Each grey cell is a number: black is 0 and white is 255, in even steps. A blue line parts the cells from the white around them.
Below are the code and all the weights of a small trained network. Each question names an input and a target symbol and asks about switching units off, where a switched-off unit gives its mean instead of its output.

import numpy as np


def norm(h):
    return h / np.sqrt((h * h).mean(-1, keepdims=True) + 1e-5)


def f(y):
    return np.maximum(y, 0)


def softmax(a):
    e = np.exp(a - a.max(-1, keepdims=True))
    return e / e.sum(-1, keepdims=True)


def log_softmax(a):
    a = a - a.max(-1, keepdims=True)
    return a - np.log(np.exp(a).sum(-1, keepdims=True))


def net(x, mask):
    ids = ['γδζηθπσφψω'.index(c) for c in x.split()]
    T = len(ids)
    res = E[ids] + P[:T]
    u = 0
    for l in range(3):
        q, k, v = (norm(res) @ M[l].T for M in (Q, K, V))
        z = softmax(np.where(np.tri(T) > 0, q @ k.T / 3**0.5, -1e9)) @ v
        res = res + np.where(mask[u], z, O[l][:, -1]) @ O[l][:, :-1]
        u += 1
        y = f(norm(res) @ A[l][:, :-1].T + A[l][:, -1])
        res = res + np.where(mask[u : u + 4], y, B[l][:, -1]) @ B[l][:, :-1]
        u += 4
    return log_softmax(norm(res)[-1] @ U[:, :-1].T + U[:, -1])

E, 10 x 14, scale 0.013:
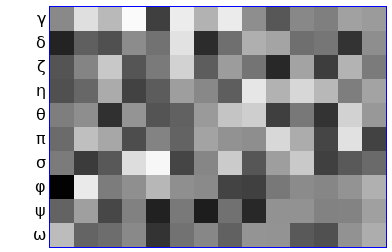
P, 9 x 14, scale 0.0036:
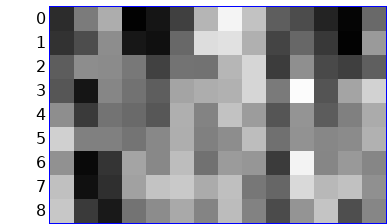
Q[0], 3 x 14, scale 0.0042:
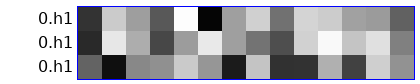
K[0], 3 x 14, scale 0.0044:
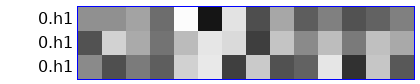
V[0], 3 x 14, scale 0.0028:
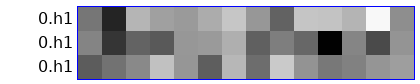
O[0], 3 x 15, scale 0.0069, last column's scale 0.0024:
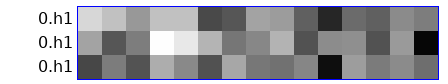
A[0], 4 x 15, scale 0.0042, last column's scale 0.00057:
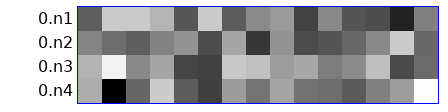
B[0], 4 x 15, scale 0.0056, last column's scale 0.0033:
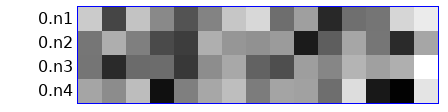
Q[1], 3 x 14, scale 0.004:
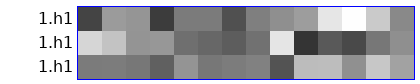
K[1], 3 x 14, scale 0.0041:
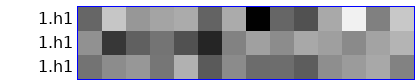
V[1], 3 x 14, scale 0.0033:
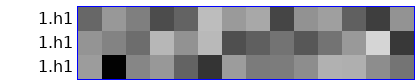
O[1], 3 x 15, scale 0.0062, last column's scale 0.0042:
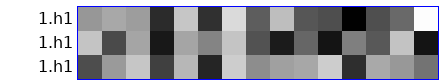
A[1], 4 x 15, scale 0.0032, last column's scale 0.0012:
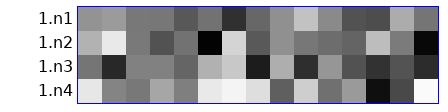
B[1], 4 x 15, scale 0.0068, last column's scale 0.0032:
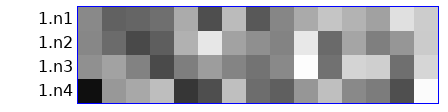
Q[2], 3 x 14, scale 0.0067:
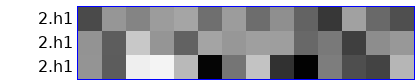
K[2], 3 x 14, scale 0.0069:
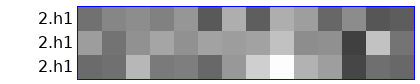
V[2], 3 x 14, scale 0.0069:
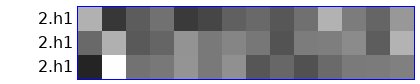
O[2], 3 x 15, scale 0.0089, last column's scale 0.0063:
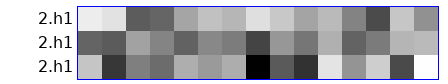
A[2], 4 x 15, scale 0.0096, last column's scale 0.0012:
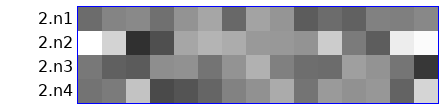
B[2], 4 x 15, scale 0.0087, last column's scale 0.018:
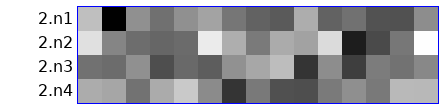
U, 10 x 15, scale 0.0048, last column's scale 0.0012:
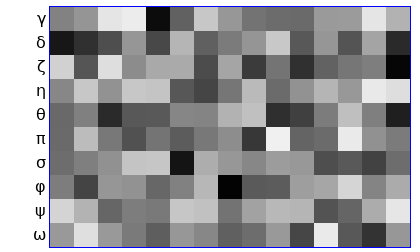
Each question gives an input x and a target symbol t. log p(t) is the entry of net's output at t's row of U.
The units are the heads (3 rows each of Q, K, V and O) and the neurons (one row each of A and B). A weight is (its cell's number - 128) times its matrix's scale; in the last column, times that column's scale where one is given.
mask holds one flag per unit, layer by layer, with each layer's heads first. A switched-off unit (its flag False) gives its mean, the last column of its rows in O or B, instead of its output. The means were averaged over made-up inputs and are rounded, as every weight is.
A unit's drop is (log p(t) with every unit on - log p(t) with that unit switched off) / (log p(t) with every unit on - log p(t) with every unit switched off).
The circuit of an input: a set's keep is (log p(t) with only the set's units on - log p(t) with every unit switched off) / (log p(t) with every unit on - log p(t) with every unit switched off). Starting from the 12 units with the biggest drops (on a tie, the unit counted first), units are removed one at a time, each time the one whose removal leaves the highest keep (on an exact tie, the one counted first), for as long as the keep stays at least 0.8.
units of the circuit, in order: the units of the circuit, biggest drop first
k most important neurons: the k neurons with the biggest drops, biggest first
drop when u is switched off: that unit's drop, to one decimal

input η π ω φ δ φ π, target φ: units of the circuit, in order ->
2.h1
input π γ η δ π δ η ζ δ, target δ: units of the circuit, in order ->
2.h1; 2.n2
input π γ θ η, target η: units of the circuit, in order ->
2.n2; 2.h1; 2.n4; 0.n3
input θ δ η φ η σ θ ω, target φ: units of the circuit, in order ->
2.h1; 2.n2
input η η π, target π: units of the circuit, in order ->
2.n2; 2.h1
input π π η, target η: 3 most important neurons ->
2.n2; 2.n4; 0.n3
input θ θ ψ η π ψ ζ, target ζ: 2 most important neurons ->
2.n2; 2.n1
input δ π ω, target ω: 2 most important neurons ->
2.n2; 0.n4
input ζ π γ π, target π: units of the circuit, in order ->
2.h1; 2.n2; 0.n1
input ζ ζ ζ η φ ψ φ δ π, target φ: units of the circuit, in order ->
1.h1; 2.h1; 2.n2
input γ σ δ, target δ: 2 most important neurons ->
2.n2; 0.n1
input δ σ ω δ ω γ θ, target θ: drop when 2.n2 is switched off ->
0.5
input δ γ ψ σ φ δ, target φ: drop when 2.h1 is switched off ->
0.8
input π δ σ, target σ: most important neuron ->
2.n2
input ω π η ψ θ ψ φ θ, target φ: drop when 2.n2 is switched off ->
0.1
